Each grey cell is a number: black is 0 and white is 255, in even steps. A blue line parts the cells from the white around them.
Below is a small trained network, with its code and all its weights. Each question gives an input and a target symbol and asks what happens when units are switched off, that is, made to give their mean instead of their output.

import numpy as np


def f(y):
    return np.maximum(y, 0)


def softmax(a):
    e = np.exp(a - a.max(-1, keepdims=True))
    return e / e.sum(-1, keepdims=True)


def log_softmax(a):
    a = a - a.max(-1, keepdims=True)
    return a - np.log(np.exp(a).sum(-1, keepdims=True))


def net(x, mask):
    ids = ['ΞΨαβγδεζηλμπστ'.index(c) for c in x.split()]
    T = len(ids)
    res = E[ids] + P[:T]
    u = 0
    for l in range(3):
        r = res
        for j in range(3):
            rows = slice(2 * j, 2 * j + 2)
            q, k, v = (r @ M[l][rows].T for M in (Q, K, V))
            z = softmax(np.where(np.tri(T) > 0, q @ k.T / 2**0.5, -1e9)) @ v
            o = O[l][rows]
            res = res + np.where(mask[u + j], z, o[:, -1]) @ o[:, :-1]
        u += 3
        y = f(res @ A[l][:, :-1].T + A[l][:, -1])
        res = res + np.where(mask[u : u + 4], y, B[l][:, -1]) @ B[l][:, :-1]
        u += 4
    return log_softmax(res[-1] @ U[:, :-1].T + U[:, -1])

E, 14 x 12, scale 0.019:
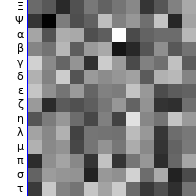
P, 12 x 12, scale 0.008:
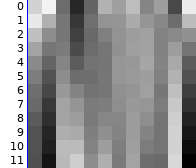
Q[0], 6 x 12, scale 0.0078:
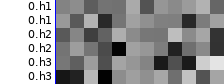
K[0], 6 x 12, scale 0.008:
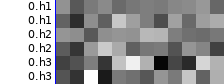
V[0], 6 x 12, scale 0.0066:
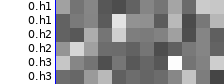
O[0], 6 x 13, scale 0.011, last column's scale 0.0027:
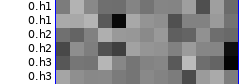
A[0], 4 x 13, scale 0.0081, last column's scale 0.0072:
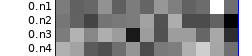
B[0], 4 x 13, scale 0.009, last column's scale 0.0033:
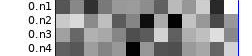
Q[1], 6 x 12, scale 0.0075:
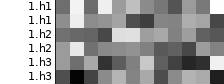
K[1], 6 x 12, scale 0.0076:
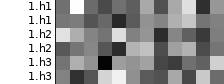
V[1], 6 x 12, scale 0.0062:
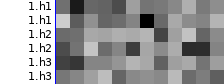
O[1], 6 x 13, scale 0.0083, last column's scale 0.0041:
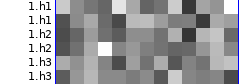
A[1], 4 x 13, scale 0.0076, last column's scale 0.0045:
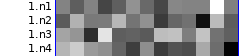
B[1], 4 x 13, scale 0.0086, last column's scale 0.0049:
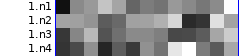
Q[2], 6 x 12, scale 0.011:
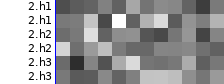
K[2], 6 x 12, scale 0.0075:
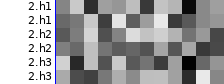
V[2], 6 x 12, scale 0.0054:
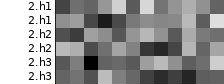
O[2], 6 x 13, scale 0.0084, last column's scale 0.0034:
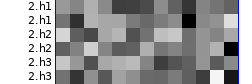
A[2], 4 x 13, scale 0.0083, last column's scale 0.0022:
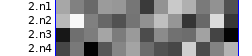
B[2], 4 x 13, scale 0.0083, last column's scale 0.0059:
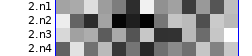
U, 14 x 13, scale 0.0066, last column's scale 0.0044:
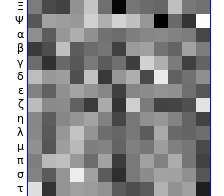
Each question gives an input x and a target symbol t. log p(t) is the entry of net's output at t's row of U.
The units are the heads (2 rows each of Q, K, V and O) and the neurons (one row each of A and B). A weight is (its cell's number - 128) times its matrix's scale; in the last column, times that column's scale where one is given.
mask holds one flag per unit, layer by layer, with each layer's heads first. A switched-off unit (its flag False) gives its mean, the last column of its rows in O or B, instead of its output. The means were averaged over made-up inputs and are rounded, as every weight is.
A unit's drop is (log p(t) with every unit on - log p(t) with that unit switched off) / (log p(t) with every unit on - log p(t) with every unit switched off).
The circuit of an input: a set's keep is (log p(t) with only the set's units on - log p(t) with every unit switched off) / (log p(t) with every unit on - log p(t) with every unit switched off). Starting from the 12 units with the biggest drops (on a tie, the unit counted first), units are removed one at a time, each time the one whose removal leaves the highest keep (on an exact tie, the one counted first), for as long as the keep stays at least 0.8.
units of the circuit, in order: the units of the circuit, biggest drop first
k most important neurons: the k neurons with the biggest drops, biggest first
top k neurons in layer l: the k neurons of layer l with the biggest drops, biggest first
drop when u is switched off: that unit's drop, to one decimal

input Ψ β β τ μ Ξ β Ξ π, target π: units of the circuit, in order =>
(2.h1, 2.n4, 2.h2)
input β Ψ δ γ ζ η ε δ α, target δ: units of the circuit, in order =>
(1.h2)
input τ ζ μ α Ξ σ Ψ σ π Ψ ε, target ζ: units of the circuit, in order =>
(0.h3, 2.n2)
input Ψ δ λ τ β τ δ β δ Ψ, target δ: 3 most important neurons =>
(2.n3, 1.n1, 0.n1)
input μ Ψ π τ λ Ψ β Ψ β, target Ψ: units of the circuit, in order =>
(1.h1, 2.h2, 2.n1)
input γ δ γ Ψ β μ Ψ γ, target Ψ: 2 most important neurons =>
(2.n2, 2.n4)
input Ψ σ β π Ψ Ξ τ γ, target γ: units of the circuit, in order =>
(1.n4, 0.n4)
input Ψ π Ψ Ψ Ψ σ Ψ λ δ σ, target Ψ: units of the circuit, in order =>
(0.h1, 0.h3)
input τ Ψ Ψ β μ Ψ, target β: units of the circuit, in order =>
(1.h1, 2.h3)
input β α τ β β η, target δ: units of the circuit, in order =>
(2.n3, 0.n4, 1.h2)
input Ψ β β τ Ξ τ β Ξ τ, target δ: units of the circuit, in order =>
(1.h1, 2.n3)
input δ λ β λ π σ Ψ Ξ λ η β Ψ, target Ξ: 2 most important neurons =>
(1.n1, 2.n4)
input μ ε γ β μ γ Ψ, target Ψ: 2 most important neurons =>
(2.n1, 2.n2)
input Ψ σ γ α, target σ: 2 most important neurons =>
(0.n3, 1.n1)
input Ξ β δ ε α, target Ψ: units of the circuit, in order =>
(2.n2, 2.h1, 1.h1)
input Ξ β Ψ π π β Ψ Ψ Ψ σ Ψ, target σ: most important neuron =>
(2.n4)
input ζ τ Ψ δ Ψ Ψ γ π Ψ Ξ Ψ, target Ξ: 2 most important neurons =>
(2.n4, 1.n4)
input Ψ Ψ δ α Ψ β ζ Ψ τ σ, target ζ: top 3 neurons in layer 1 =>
(1.n1, 1.n3, 1.n4)
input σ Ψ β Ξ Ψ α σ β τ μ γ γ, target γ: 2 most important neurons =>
(1.n4, 0.n4)
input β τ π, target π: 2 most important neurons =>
(2.n4, 0.n1)
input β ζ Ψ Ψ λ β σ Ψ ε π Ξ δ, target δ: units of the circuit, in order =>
(2.h1)
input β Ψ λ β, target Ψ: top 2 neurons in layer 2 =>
(2.n1, 2.n2)
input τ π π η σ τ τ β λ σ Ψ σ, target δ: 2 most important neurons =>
(2.n3, 1.n3)
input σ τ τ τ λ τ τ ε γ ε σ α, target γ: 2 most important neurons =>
(1.n4, 2.n3)
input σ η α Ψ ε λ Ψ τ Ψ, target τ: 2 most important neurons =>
(2.n3, 0.n1)
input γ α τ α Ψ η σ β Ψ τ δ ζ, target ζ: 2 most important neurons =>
(0.n2, 0.n4)
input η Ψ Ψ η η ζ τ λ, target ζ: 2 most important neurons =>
(0.n1, 0.n4)
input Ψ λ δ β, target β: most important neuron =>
(0.n1)
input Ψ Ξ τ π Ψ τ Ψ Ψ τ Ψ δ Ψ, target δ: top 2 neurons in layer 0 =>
(0.n1, 0.n4)
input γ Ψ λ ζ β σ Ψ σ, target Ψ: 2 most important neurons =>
(2.n2, 0.n4)
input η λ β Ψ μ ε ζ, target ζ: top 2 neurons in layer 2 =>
(2.n3, 2.n4)
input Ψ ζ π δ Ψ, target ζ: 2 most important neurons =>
(0.n2, 1.n1)
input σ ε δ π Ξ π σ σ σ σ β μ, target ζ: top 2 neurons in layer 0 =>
(0.n1, 0.n4)
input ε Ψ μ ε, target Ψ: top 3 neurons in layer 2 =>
(2.n2, 2.n3, 2.n4)
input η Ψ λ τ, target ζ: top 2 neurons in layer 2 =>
(2.n2, 2.n3)
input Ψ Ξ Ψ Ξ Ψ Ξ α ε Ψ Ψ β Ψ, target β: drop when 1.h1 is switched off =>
0.2
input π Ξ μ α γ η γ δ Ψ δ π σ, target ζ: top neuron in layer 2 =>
(2.n2)
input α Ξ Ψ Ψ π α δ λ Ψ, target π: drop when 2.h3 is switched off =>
0.0
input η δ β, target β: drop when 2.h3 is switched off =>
0.2
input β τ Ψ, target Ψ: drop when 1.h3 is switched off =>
0.1
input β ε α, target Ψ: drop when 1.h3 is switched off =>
-0.1
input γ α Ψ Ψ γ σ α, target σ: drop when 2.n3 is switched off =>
0.2
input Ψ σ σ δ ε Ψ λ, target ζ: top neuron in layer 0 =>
(0.n4)
